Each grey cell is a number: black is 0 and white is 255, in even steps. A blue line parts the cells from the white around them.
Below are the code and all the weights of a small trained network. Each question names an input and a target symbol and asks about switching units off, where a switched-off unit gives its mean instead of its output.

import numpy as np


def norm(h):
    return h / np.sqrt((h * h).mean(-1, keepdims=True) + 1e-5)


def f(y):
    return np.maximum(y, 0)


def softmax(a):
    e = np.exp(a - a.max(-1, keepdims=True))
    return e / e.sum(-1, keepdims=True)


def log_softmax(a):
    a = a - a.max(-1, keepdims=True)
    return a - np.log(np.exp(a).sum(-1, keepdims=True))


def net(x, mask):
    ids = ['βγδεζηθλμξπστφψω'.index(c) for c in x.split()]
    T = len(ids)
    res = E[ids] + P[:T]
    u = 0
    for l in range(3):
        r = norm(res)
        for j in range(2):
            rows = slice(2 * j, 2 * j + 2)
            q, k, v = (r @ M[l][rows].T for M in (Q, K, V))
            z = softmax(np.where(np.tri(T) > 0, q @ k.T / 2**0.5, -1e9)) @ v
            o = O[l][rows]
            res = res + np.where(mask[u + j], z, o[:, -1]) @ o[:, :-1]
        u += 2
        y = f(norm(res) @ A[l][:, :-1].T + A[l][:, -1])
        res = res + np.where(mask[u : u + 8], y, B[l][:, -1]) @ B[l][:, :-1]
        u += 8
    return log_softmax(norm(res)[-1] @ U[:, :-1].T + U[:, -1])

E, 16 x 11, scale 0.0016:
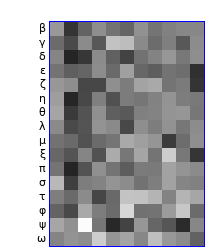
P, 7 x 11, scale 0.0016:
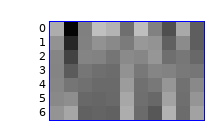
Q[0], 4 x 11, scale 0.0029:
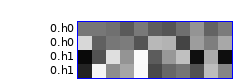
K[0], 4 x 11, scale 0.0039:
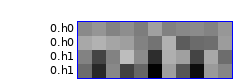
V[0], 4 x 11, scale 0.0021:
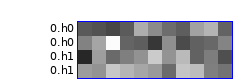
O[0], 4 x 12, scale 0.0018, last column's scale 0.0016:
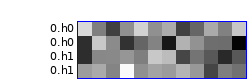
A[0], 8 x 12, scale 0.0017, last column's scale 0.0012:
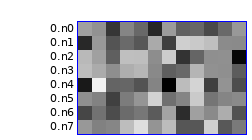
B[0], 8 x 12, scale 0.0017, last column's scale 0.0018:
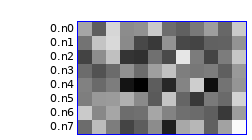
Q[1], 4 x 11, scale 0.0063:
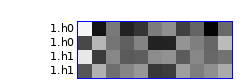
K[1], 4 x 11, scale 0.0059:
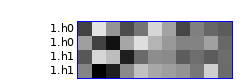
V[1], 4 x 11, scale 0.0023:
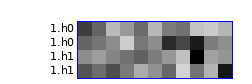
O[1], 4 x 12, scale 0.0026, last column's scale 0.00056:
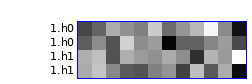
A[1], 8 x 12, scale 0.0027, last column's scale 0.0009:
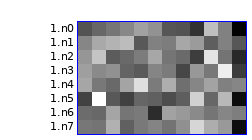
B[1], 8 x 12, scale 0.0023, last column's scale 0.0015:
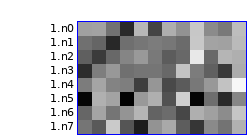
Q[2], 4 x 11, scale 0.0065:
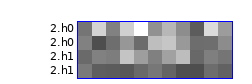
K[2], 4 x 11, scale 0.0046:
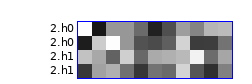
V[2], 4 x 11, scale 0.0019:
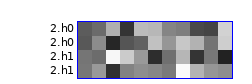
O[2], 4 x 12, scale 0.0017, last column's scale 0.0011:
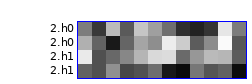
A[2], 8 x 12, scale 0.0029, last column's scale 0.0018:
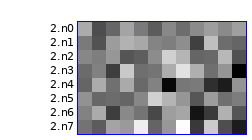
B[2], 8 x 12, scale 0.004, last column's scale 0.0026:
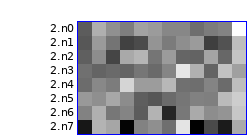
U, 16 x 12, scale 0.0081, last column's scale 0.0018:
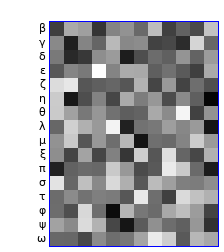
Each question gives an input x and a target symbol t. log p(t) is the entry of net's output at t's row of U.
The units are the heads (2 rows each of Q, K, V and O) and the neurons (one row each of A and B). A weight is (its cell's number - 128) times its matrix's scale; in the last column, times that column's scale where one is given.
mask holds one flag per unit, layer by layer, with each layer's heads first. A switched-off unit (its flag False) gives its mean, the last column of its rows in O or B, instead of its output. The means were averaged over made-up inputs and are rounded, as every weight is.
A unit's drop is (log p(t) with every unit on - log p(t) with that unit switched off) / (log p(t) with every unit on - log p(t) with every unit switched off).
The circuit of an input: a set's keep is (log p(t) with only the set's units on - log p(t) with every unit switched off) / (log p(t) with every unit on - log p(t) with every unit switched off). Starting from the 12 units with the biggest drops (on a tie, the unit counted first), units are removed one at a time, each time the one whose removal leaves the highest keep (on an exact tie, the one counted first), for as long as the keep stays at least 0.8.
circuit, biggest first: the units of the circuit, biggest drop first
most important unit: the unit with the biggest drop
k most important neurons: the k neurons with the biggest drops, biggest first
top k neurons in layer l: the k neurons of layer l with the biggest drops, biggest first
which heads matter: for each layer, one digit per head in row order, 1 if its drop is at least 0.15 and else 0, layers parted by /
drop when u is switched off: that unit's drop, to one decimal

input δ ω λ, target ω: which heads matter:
00 / 00 / 10
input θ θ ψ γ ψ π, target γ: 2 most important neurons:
0.n4, 0.n7
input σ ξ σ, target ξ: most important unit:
1.h1
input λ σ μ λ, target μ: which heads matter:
00 / 00 / 00
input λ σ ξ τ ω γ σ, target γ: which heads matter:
00 / 01 / 10
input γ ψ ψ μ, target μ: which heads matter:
10 / 00 / 00
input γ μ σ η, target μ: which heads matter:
00 / 01 / 00
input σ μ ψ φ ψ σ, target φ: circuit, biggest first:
0.h0, 1.h0, 1.n7
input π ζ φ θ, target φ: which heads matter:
00 / 10 / 00
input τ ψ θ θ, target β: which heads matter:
00 / 01 / 00
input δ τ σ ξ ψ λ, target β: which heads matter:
00 / 01 / 00
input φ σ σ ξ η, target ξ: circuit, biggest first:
1.h1, 1.h0
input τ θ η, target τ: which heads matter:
00 / 10 / 00
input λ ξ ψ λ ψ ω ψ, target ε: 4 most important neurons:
0.n4, 1.n5, 2.n4, 0.n7
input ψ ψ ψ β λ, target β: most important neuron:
1.n5
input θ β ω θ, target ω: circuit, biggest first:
2.n3, 0.h1
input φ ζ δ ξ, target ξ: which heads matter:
00 / 00 / 00
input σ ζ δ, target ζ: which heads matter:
00 / 10 / 00
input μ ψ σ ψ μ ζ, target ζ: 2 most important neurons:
0.n4, 0.n7
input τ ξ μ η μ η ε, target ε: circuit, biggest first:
2.n4
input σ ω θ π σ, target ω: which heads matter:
01 / 00 / 10
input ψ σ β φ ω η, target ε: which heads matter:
01 / 00 / 00
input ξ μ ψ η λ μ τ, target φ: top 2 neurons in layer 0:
0.n1, 0.n6
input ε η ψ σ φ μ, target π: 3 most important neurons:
1.n2, 0.n1, 1.n0
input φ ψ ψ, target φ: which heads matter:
10 / 10 / 01
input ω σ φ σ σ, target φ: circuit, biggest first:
1.h0, 1.n7
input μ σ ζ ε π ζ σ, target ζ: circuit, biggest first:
1.h0
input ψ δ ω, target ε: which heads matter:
00 / 00 / 01
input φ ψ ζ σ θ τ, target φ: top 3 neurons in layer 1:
1.n2, 1.n1, 1.n6
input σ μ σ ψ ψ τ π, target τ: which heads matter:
10 / 11 / 11
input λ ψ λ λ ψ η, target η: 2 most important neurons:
0.n4, 2.n7
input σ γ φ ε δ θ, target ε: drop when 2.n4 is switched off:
0.2
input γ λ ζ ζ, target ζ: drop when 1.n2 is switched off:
0.0
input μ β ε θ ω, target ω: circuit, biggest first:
2.n3
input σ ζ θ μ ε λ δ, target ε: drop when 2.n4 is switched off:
0.2
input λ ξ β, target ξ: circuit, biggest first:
1.h1, 1.h0
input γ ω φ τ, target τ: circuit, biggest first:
2.n2, 2.n5
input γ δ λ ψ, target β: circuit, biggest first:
1.h1, 2.n7
